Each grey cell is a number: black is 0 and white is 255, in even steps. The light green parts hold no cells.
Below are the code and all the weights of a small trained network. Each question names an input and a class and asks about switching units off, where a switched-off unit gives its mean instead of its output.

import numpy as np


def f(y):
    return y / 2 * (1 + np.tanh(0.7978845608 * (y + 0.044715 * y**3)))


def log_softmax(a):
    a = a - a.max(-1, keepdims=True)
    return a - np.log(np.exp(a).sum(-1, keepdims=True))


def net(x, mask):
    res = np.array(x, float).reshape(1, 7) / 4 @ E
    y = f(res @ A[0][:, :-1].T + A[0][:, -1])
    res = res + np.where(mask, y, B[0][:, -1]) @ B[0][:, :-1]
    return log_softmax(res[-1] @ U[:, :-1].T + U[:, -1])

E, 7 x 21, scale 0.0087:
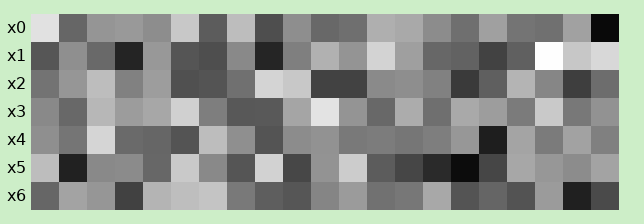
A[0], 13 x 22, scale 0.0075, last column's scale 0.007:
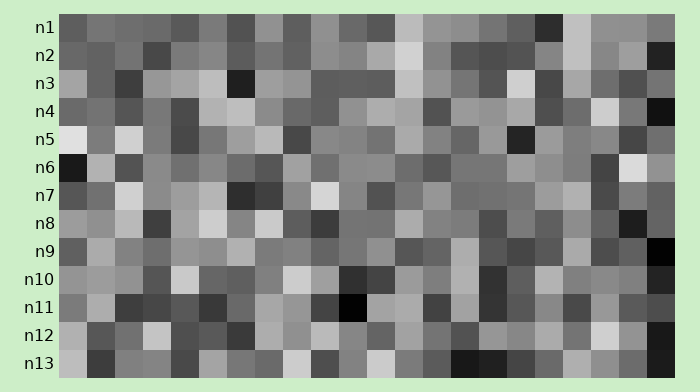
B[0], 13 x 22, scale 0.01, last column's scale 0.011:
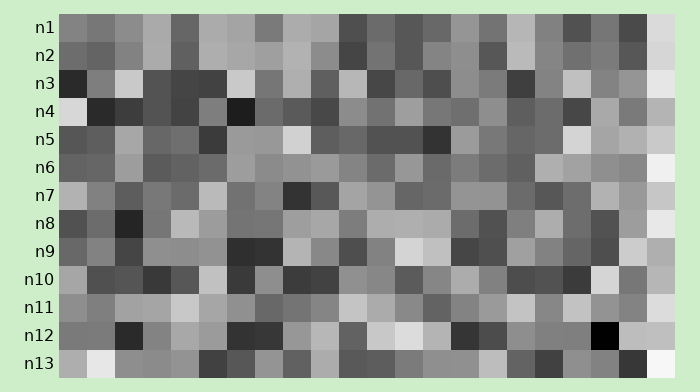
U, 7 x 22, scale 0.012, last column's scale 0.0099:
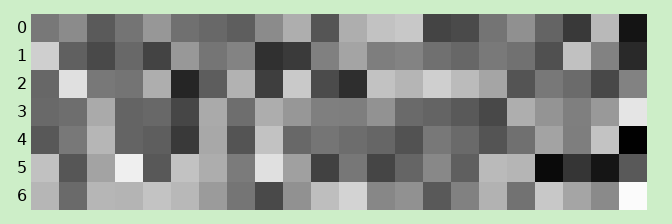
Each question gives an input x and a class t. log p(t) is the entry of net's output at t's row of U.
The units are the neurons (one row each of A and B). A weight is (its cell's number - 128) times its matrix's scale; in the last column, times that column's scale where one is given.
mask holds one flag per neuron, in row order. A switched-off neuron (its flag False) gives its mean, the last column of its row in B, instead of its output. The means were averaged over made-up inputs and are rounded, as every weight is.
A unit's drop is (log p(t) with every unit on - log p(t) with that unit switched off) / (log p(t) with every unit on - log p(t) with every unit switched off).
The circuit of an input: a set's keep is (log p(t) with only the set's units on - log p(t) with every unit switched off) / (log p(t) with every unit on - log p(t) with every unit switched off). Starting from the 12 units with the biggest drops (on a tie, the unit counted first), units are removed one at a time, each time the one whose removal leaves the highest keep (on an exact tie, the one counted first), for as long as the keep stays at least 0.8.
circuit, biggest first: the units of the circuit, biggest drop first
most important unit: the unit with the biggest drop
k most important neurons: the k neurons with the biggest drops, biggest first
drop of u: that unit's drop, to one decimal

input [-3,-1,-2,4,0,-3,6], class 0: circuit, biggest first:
n9
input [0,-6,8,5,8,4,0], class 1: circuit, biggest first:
n7; n10
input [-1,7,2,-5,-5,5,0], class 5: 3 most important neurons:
n2; n1; n5
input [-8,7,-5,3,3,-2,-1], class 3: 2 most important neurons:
n6; n5
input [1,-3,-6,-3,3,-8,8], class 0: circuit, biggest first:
n8; n13
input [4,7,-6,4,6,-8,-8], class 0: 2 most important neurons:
n12; n13
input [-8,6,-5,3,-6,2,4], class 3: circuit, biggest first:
n6; n3
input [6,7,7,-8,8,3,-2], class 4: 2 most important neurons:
n5; n7
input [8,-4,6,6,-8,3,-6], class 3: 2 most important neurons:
n3; n12
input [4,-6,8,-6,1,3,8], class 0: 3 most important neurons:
n8; n9; n4
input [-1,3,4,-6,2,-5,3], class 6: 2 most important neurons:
n11; n13
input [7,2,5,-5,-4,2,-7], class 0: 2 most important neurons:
n12; n6
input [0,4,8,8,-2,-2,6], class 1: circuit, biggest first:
n7; n11
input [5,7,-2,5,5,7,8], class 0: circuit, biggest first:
n8
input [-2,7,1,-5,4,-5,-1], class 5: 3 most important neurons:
n1; n13; n2
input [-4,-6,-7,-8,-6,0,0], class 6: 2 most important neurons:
n11; n10
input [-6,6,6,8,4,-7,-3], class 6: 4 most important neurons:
n7; n13; n3; n5
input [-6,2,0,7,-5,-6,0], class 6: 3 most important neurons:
n13; n3; n7
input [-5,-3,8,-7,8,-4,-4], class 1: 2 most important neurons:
n10; n3
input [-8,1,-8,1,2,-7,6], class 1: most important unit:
n4
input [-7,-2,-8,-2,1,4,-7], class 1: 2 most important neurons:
n4; n8
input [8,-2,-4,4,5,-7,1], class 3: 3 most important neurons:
n5; n13; n8
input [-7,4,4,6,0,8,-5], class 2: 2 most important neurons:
n13; n3
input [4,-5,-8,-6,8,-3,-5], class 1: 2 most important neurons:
n4; n3
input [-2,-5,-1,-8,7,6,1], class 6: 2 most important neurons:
n11; n3
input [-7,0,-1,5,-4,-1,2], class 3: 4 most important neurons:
n6; n3; n5; n11
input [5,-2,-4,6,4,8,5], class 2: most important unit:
n13
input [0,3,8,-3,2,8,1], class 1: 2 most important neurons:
n10; n7
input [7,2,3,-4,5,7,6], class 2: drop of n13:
1.7
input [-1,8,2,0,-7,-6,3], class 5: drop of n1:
0.7
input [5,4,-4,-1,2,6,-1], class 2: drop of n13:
1.1
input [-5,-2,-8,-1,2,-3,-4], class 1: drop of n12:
0.0
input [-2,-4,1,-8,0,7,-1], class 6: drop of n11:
1.0
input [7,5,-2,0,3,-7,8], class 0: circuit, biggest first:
n8
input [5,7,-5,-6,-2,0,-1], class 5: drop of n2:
0.3
